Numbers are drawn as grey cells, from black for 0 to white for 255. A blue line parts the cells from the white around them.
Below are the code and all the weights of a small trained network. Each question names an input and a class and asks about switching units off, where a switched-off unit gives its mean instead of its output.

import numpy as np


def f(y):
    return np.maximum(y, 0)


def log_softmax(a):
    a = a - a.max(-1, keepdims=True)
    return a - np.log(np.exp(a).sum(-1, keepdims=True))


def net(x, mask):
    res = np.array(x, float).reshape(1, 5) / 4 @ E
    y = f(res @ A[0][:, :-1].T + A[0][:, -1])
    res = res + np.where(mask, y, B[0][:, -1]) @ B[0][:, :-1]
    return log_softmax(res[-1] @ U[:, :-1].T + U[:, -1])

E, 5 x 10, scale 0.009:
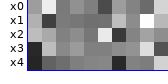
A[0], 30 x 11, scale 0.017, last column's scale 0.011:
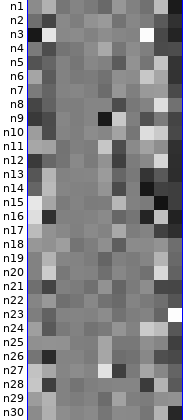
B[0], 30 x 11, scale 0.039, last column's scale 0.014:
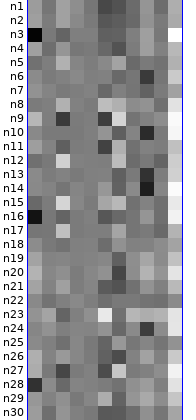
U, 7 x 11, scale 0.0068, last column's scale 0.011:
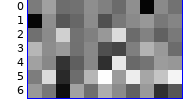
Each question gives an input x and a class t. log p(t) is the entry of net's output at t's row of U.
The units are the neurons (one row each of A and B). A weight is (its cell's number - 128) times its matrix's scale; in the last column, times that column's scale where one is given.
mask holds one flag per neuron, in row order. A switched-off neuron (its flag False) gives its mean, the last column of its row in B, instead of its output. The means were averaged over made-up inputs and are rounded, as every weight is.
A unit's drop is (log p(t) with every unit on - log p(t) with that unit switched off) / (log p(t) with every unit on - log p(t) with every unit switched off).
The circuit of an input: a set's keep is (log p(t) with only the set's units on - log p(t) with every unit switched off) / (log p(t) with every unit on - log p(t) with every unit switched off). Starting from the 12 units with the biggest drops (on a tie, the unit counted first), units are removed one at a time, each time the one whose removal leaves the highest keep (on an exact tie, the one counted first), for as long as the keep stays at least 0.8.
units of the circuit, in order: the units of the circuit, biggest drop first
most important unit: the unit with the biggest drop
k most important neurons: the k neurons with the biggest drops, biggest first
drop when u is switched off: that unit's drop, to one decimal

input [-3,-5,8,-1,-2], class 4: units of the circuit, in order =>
(n27)
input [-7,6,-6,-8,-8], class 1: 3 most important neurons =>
(n16; n28; n8)
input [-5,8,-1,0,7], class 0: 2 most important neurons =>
(n10; n24)
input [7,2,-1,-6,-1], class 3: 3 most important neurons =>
(n20; n3; n1)
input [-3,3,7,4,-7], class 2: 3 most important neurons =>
(n15; n9; n17)
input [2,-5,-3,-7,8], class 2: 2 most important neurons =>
(n8; n12)
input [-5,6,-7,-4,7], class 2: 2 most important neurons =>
(n8; n12)
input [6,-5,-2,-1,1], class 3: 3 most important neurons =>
(n20; n10; n24)
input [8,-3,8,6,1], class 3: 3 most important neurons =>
(n20; n9; n19)
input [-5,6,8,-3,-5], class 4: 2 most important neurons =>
(n27; n11)
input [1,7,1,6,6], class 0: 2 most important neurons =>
(n10; n24)
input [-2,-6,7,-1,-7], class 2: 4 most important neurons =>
(n15; n9; n17; n10)
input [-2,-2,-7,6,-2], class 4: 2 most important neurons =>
(n9; n16)
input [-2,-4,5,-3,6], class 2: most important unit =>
n12
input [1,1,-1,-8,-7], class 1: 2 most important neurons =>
(n16; n28)
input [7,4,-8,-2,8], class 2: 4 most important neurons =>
(n8; n12; n5; n27)
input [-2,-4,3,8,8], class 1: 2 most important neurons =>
(n3; n15)
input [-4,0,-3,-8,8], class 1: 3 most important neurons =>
(n16; n28; n15)
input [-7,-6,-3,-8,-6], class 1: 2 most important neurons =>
(n16; n28)
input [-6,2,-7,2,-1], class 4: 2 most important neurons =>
(n9; n20)
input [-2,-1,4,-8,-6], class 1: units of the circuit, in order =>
(n16)
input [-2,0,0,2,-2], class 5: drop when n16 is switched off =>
0.1
